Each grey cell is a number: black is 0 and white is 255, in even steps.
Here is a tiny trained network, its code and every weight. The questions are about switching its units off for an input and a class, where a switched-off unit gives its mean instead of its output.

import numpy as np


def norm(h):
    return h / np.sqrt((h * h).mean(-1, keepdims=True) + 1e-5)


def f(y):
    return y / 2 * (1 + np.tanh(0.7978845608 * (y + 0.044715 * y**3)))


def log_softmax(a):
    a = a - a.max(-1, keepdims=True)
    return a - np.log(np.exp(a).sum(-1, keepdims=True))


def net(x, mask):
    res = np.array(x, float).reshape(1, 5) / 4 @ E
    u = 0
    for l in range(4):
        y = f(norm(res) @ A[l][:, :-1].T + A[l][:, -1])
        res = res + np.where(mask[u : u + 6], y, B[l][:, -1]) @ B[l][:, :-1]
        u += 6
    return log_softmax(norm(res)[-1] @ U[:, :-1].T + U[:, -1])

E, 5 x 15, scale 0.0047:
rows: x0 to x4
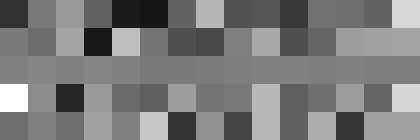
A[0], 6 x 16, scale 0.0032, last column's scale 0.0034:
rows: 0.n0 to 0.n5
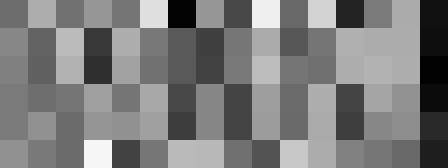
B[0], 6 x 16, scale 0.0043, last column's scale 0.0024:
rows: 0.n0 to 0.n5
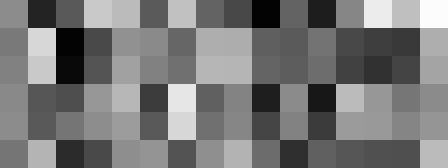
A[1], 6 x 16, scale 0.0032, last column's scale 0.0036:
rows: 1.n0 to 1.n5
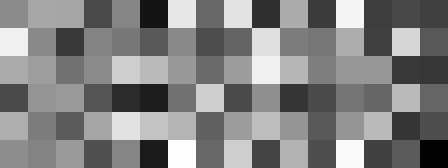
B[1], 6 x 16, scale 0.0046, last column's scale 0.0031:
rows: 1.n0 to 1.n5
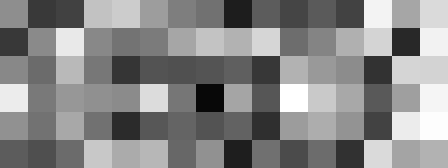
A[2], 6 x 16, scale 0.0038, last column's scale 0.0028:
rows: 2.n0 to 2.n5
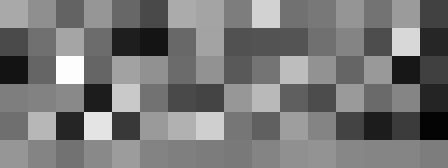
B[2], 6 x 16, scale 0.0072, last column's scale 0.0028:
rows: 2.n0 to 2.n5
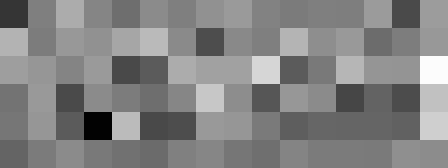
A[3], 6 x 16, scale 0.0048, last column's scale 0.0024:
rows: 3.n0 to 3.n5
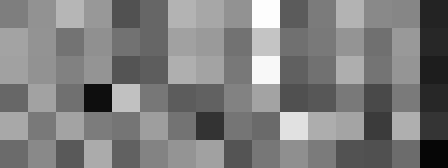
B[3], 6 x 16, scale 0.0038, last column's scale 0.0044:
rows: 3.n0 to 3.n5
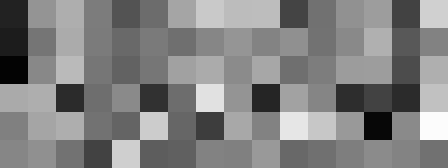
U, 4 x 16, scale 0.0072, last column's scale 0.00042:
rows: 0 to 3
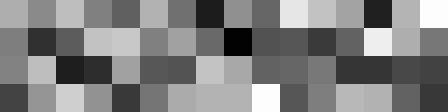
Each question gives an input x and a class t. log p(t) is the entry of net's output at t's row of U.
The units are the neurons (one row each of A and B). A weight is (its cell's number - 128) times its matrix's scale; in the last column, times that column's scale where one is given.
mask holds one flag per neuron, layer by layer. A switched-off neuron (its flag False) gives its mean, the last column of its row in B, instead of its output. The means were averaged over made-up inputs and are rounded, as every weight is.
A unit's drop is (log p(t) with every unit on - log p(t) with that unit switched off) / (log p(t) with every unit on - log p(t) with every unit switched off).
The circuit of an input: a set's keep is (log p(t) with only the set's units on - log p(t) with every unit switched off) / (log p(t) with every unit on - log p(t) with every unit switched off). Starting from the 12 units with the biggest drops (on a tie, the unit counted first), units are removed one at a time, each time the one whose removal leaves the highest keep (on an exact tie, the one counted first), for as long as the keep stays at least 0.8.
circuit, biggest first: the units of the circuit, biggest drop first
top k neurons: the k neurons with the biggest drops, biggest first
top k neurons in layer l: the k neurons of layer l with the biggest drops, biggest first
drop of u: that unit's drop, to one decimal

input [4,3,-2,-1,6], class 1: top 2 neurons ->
[0.n0 1.n4]
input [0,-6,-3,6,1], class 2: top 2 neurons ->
[2.n4 0.n5]
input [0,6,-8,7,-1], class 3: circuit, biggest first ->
[1.n1]
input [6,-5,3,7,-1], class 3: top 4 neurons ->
[1.n1 1.n4 1.n2 2.n0]
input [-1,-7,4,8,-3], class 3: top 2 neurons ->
[1.n1 0.n1]
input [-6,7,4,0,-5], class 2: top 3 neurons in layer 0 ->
[0.n1 0.n2 0.n0]
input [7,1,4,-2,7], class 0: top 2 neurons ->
[2.n1 1.n3]
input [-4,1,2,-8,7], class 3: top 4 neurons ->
[2.n2 1.n0 1.n3 1.n5]
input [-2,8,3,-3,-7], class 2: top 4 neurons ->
[0.n1 0.n2 0.n0 3.n3]
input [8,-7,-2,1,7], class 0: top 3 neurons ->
[1.n3 2.n1 1.n0]
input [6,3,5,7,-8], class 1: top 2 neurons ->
[1.n0 1.n5]
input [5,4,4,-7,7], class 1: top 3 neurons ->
[0.n0 1.n1 1.n4]
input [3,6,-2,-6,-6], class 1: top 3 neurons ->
[1.n0 1.n5 1.n1]
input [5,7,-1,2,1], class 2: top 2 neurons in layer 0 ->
[0.n1 0.n2]
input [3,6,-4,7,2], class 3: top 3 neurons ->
[1.n1 2.n4 0.n5]
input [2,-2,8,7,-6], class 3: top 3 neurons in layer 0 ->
[0.n0 0.n3 0.n4]
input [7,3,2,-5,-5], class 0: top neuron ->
[1.n1]
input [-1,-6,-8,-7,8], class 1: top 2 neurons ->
[0.n0 1.n1]
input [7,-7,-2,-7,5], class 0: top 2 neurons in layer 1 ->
[1.n1 1.n3]
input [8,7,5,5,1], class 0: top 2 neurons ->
[1.n3 2.n1]
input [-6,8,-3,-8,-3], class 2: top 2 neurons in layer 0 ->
[0.n1 0.n2]
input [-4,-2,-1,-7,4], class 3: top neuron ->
[2.n2]
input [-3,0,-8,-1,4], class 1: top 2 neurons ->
[0.n0 1.n3]
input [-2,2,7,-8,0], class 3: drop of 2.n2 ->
0.2
